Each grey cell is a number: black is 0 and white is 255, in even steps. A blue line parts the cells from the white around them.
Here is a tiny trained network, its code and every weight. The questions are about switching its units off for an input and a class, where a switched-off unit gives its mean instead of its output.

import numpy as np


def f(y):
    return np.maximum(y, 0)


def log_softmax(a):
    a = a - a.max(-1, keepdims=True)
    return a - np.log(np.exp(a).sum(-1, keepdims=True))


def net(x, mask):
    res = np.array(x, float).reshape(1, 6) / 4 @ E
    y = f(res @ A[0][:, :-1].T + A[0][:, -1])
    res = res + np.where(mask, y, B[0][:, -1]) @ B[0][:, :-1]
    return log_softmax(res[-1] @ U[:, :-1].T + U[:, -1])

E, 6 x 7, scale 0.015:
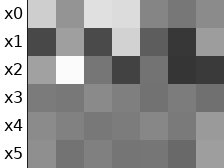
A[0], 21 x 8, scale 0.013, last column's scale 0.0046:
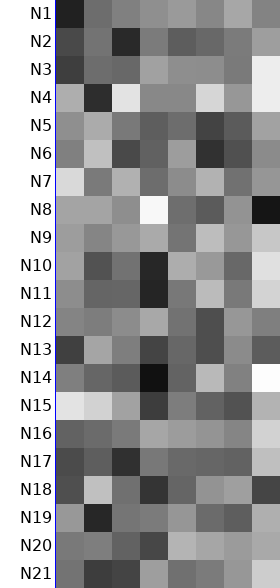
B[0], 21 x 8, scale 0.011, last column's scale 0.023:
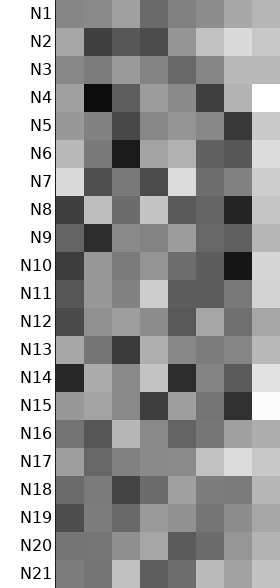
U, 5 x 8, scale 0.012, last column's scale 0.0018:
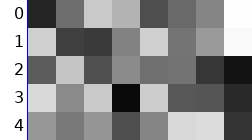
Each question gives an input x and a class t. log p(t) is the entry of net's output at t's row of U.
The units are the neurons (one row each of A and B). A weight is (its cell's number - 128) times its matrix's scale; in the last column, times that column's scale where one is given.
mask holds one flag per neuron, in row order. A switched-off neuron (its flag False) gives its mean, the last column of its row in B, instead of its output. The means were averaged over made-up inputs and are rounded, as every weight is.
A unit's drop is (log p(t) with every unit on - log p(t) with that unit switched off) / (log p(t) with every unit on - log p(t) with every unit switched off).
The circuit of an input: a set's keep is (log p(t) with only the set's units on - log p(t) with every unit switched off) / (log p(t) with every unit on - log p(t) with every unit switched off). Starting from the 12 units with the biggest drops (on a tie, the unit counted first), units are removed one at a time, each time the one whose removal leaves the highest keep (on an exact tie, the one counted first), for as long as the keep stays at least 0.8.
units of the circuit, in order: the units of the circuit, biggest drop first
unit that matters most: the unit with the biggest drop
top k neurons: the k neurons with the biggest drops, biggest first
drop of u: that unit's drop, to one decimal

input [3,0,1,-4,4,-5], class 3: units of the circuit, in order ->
N14, N4, N6, N13
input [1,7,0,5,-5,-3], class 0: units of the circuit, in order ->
N15
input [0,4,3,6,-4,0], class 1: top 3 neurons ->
N14, N10, N11
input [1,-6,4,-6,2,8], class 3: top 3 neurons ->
N7, N15, N8
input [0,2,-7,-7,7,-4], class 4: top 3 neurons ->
N14, N10, N11
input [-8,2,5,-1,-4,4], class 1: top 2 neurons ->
N2, N17
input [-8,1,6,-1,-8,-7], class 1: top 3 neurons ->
N2, N17, N6
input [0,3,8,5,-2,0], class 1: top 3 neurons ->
N14, N6, N10
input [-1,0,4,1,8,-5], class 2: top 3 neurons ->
N4, N7, N2
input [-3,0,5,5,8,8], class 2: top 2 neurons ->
N4, N7
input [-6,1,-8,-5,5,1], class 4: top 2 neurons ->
N2, N17
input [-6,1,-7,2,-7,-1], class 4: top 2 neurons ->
N2, N17
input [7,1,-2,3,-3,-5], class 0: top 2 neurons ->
N8, N6
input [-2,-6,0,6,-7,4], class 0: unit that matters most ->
N6
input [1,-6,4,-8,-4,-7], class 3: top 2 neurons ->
N7, N15
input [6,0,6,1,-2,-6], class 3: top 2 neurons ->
N14, N15
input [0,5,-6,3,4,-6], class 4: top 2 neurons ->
N14, N10
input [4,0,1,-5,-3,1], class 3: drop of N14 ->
0.5
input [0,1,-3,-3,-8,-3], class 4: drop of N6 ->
0.2
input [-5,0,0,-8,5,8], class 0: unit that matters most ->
N14
